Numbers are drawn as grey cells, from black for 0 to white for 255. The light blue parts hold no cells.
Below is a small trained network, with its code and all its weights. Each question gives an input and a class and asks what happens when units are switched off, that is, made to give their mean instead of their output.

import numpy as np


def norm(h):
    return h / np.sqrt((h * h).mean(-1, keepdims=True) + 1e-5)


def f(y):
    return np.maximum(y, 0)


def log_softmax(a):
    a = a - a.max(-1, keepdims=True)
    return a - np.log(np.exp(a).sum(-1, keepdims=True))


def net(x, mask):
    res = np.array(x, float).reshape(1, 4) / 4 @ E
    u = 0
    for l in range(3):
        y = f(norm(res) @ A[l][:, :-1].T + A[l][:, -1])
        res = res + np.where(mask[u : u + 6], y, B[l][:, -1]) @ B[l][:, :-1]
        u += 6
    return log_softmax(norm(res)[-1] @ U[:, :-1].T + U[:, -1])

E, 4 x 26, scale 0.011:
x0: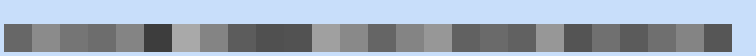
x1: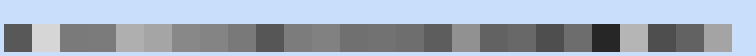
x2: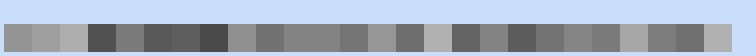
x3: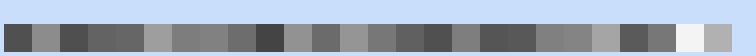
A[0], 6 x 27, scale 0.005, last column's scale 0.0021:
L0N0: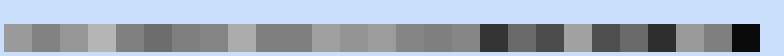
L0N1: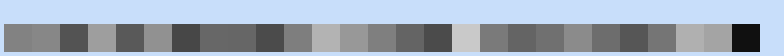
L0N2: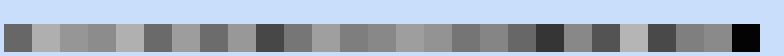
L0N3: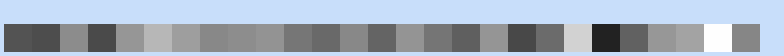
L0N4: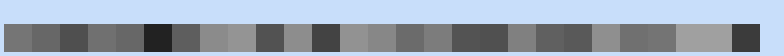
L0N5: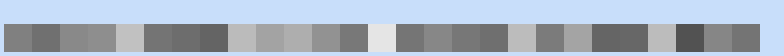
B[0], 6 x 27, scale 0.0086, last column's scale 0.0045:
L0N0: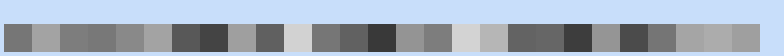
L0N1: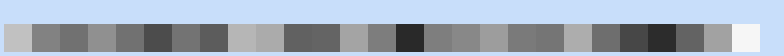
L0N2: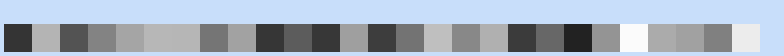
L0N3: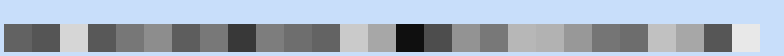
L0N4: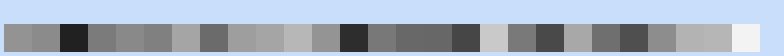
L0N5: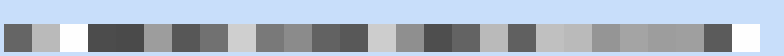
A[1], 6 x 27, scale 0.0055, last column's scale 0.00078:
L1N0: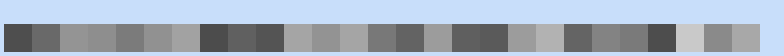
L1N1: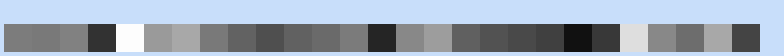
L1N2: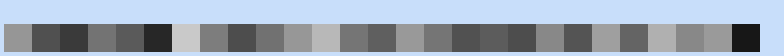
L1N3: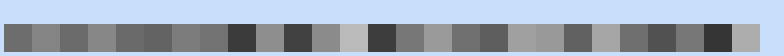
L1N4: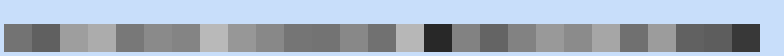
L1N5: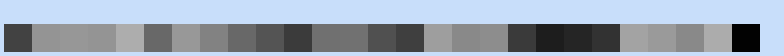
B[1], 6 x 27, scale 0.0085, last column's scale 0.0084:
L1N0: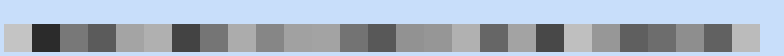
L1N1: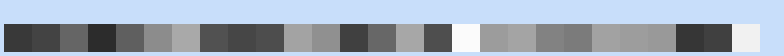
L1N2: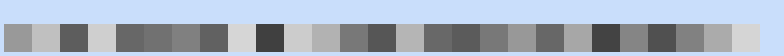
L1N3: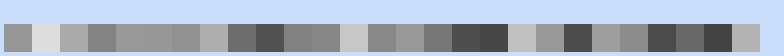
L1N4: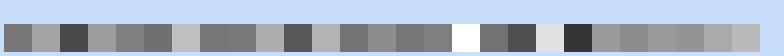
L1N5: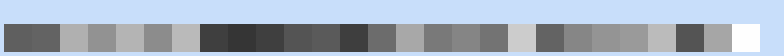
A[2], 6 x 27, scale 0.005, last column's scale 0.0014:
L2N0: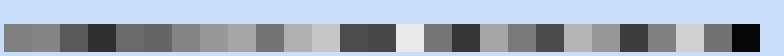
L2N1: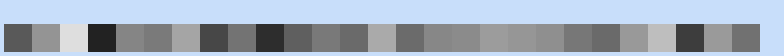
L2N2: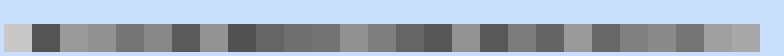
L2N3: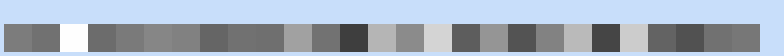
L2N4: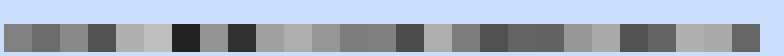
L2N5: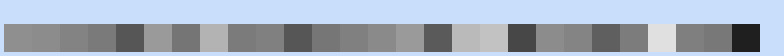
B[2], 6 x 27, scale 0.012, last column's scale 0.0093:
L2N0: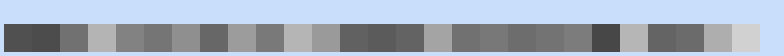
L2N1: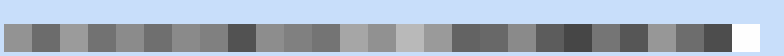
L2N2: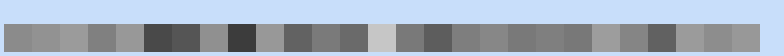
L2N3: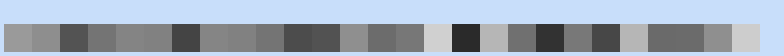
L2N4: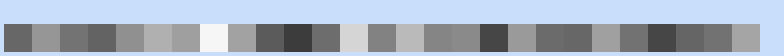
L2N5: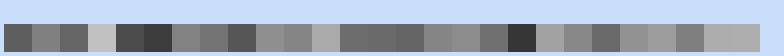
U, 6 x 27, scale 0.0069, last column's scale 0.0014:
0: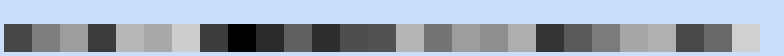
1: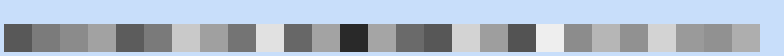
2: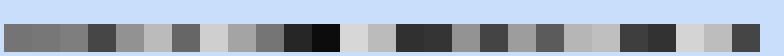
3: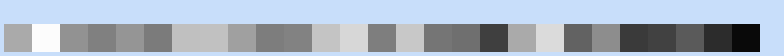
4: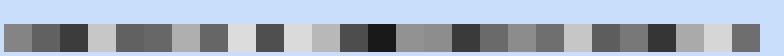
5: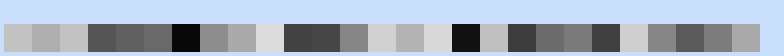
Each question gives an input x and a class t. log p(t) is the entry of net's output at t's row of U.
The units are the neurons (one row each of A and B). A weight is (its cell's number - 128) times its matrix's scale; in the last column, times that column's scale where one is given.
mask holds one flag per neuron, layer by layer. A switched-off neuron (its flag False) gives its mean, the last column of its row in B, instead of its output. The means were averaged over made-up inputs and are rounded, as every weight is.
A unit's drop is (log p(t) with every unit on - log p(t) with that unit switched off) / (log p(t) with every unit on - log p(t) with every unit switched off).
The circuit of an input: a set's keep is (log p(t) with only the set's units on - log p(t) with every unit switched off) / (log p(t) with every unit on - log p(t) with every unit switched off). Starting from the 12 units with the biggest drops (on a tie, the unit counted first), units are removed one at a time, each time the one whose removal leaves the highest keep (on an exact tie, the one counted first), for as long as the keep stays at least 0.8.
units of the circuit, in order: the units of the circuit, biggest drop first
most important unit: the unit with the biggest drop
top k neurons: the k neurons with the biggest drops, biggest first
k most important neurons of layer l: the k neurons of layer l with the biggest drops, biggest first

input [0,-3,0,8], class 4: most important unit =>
L0N4
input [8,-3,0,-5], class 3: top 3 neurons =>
[L1N3 L0N4 L0N2]
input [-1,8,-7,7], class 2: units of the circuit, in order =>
[L0N1 L0N3]
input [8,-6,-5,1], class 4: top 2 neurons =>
[L1N2 L2N0]
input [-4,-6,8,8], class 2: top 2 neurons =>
[L0N3 L2N4]
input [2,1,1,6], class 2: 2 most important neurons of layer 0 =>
[L0N3 L0N1]
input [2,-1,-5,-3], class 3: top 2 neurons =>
[L1N3 L0N5]
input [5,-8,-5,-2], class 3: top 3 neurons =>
[L1N3 L0N4 L1N4]
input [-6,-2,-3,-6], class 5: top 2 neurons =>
[L0N5 L2N3]
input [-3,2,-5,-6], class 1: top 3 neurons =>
[L1N4 L2N5 L1N5]
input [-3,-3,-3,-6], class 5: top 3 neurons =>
[L0N5 L2N3 L1N1]
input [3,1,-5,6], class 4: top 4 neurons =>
[L0N4 L2N0 L0N5 L1N2]
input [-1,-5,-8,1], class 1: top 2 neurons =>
[L1N4 L2N1]
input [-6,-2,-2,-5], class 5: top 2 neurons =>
[L0N5 L2N3]
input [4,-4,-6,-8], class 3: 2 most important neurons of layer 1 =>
[L1N3 L1N1]
